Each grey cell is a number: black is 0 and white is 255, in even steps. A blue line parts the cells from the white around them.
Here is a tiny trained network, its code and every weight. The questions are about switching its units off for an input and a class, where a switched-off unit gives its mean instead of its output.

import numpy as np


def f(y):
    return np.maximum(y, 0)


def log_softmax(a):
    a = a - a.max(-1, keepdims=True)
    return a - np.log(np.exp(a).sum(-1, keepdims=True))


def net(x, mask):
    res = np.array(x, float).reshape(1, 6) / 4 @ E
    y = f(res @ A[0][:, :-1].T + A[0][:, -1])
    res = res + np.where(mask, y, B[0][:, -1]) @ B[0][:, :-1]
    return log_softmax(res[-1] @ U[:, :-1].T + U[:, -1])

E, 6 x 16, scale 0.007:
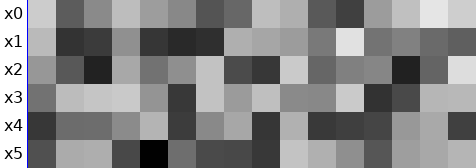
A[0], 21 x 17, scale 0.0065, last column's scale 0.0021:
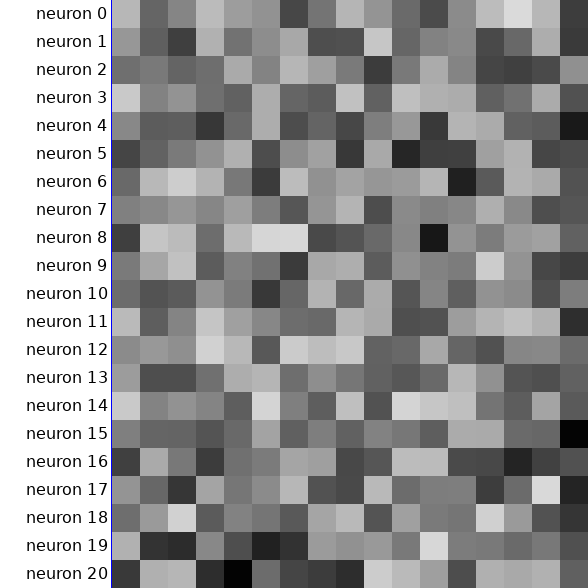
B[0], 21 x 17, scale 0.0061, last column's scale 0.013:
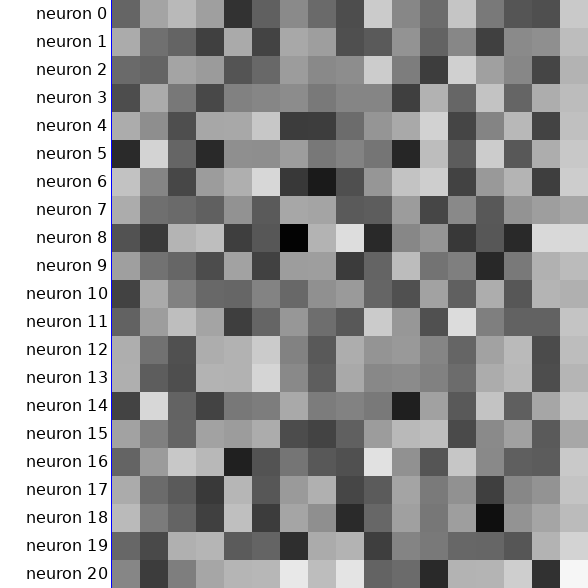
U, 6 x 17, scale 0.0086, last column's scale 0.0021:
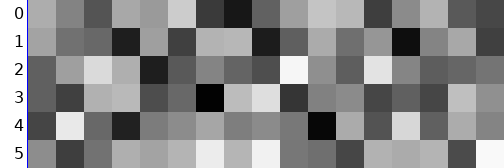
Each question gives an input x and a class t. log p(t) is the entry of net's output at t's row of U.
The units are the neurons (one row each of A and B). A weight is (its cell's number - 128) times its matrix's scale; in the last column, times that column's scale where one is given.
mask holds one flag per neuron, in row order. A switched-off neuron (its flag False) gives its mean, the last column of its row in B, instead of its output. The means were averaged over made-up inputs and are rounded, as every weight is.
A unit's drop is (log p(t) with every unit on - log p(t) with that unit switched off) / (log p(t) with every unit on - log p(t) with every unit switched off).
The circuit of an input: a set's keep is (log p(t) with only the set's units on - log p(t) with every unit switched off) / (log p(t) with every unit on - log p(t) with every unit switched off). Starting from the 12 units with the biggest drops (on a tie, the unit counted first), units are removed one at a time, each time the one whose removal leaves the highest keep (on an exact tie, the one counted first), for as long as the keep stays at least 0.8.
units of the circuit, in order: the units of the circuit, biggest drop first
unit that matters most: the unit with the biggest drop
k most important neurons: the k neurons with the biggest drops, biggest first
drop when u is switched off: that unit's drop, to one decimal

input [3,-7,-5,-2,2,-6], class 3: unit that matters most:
neuron 8
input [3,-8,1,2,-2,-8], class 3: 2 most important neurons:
(neuron 8; neuron 20)
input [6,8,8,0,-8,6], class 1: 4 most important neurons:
(neuron 17; neuron 1; neuron 8; neuron 5)
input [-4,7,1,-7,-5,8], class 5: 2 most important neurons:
(neuron 20; neuron 8)
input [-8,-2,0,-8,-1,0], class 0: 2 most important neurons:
(neuron 4; neuron 15)
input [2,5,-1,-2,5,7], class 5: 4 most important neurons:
(neuron 20; neuron 8; neuron 14; neuron 3)
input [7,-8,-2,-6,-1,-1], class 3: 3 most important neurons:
(neuron 8; neuron 16; neuron 6)
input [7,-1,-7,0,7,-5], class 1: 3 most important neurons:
(neuron 18; neuron 9; neuron 7)
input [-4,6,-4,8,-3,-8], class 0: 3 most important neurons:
(neuron 6; neuron 20; neuron 12)
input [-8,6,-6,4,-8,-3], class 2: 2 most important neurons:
(neuron 16; neuron 2)
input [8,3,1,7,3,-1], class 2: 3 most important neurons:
(neuron 11; neuron 0; neuron 4)
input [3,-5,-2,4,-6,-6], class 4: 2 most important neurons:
(neuron 20; neuron 14)
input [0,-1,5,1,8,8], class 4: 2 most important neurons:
(neuron 5; neuron 10)
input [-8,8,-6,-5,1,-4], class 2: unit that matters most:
neuron 16
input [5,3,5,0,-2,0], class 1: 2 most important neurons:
(neuron 17; neuron 1)
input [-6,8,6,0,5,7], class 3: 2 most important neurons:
(neuron 19; neuron 10)
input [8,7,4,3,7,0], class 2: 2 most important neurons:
(neuron 11; neuron 0)
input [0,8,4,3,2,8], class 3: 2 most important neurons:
(neuron 19; neuron 10)
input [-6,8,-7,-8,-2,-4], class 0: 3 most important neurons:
(neuron 4; neuron 13; neuron 8)
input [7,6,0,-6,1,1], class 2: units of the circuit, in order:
(neuron 0)
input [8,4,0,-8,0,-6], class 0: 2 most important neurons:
(neuron 13; neuron 4)
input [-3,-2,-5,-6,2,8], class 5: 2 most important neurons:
(neuron 20; neuron 6)
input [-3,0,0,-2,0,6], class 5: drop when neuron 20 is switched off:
1.0
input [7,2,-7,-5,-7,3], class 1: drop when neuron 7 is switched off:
0.2
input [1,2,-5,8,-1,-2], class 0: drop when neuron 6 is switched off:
0.3
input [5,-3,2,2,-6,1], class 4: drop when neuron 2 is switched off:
0.2
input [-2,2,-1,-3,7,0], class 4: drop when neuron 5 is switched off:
0.1
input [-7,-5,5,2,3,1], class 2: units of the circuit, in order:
(neuron 16)
